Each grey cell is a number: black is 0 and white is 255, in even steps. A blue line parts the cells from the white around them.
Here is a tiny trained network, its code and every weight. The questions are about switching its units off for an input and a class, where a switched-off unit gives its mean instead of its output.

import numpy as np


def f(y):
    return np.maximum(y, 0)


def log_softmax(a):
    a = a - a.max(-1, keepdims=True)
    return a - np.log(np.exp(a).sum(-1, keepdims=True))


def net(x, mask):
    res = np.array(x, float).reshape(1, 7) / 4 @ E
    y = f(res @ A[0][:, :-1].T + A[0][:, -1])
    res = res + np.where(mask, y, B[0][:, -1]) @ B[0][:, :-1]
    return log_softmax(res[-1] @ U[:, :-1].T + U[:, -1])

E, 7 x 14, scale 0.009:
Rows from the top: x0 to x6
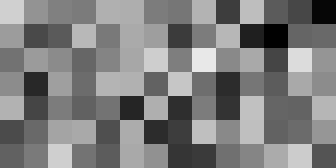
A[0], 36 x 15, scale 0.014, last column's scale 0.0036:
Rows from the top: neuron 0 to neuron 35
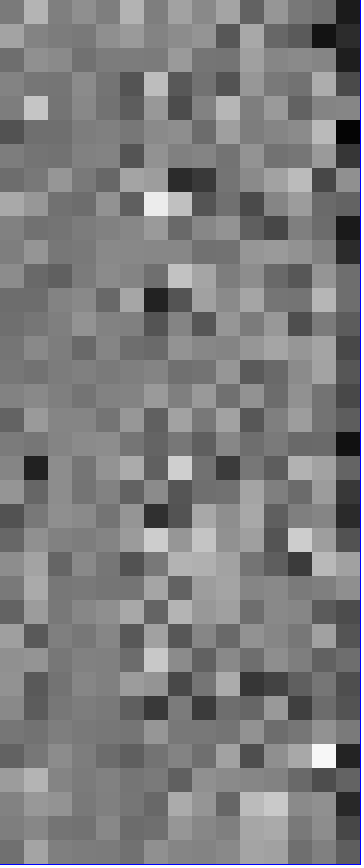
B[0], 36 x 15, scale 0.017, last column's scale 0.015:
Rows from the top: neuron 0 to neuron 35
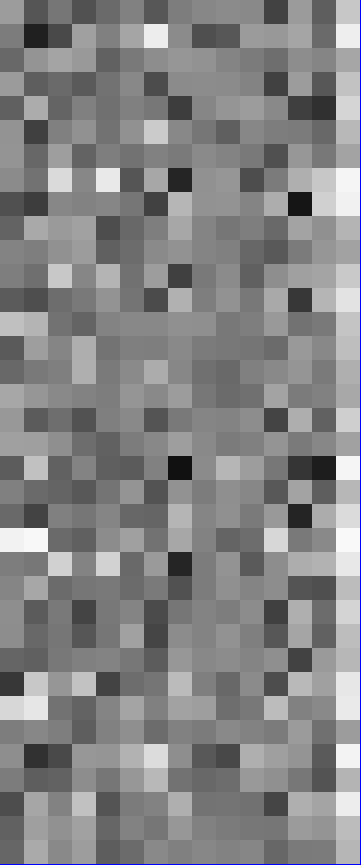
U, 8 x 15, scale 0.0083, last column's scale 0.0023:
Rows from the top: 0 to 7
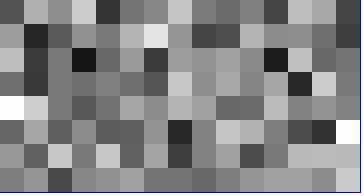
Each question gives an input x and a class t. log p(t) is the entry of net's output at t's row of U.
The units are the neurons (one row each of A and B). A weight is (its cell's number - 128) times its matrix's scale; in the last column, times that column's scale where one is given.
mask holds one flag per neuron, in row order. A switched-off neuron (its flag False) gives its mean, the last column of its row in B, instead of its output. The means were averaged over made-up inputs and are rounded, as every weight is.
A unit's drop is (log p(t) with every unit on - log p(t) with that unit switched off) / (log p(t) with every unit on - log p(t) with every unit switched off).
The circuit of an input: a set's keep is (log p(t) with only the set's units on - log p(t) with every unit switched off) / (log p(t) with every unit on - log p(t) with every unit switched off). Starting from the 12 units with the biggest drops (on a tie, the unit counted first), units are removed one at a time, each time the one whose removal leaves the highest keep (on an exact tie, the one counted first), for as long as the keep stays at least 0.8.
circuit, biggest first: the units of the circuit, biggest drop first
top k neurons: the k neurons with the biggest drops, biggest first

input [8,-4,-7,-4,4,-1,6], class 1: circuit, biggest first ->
(neuron 1)
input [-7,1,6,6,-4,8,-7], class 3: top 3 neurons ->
(neuron 12; neuron 21; neuron 1)
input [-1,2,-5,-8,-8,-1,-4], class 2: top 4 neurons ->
(neuron 0; neuron 25; neuron 19; neuron 17)
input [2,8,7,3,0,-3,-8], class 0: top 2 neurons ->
(neuron 28; neuron 9)
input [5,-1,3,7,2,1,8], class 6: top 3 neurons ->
(neuron 7; neuron 4; neuron 24)
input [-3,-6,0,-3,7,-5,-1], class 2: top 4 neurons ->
(neuron 3; neuron 26; neuron 28; neuron 20)
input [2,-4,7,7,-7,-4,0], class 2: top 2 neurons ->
(neuron 25; neuron 29)
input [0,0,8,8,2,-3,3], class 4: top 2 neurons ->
(neuron 22; neuron 4)
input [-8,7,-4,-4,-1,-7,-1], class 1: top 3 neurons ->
(neuron 31; neuron 5; neuron 33)
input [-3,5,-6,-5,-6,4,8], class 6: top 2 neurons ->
(neuron 7; neuron 22)
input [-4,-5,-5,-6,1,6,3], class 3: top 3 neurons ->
(neuron 12; neuron 19; neuron 21)
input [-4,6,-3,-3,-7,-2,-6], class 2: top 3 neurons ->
(neuron 0; neuron 17; neuron 25)
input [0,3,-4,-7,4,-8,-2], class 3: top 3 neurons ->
(neuron 8; neuron 19; neuron 27)
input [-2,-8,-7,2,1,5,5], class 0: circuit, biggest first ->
(neuron 33)
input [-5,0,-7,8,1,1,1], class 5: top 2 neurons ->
(neuron 19; neuron 22)
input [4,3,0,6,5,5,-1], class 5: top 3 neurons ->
(neuron 19; neuron 8; neuron 31)
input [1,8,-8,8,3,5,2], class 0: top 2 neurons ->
(neuron 28; neuron 22)
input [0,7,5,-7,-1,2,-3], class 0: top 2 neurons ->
(neuron 28; neuron 19)
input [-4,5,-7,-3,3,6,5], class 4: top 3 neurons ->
(neuron 29; neuron 8; neuron 13)
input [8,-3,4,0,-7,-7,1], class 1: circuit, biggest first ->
(neuron 1)
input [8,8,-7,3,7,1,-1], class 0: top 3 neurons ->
(neuron 28; neuron 31; neuron 9)
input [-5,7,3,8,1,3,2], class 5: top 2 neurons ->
(neuron 19; neuron 33)
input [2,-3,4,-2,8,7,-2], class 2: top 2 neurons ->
(neuron 3; neuron 26)
